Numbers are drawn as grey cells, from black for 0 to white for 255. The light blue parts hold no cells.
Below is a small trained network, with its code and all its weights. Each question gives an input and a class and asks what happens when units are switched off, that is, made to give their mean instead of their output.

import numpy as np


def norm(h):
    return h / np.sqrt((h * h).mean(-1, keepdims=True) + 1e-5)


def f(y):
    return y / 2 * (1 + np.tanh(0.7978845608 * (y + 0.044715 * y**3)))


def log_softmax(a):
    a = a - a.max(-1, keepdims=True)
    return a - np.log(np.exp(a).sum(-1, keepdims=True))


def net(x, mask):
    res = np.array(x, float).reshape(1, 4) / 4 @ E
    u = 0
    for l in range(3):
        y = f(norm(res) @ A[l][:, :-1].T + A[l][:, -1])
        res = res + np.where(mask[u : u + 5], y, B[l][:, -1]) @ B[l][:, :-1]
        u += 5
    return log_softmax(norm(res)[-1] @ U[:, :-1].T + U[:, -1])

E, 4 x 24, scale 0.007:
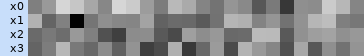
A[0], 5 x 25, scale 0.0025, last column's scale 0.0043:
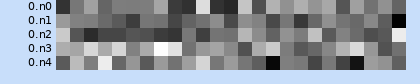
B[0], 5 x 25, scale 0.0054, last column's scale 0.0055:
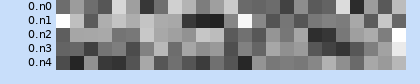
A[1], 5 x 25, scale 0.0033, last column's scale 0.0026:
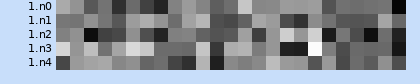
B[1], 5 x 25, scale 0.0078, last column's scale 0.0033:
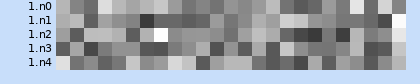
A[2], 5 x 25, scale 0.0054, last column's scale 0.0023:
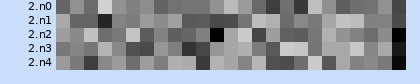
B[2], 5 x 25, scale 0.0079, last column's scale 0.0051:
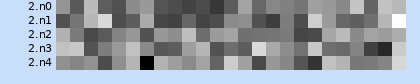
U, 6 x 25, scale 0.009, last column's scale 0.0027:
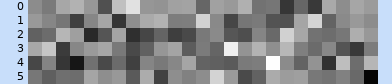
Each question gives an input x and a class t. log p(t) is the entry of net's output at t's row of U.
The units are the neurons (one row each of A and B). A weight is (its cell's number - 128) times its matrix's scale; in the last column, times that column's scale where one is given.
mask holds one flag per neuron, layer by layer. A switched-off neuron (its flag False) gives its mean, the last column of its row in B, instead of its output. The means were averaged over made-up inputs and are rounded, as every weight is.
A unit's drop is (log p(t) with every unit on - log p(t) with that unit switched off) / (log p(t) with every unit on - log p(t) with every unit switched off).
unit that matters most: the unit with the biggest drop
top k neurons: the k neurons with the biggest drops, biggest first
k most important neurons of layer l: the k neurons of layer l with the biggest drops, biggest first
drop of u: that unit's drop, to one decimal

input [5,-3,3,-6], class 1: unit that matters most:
2.n4
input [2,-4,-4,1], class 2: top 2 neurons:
0.n4, 2.n3
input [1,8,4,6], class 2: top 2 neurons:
2.n1, 2.n4
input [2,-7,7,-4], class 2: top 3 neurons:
2.n0, 1.n1, 0.n4
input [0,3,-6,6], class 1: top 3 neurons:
0.n0, 2.n2, 2.n3
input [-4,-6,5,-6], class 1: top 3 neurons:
2.n4, 2.n1, 1.n1
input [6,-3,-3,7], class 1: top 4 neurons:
0.n2, 1.n4, 2.n2, 1.n2
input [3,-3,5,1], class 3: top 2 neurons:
2.n3, 0.n2
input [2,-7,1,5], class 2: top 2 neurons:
0.n4, 2.n0
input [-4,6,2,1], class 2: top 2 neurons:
2.n1, 0.n3
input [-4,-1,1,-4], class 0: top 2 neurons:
0.n0, 1.n4
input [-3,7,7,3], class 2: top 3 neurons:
2.n1, 1.n1, 1.n3
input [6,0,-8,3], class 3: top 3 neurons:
0.n2, 1.n1, 1.n3
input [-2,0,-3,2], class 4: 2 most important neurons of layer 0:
0.n2, 0.n0
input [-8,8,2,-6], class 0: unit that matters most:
1.n2
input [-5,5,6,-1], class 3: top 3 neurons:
2.n3, 0.n3, 0.n4
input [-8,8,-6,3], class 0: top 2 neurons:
1.n2, 0.n4
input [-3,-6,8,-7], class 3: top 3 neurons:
2.n3, 0.n0, 1.n4
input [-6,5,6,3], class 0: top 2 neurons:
1.n2, 1.n1
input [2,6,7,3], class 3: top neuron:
2.n3
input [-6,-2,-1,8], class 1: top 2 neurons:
2.n2, 0.n0
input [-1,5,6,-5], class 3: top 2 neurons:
2.n3, 0.n0
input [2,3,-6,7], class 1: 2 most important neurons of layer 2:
2.n2, 2.n3
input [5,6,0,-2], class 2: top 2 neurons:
2.n1, 0.n2
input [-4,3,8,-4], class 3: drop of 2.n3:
1.2
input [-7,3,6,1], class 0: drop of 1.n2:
0.9
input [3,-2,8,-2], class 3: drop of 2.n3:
0.8
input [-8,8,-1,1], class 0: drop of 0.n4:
0.1
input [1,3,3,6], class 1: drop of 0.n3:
0.0
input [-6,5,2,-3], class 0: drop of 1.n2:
0.7
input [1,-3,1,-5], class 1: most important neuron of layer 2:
2.n4
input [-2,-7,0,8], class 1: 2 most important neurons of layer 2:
2.n2, 2.n1
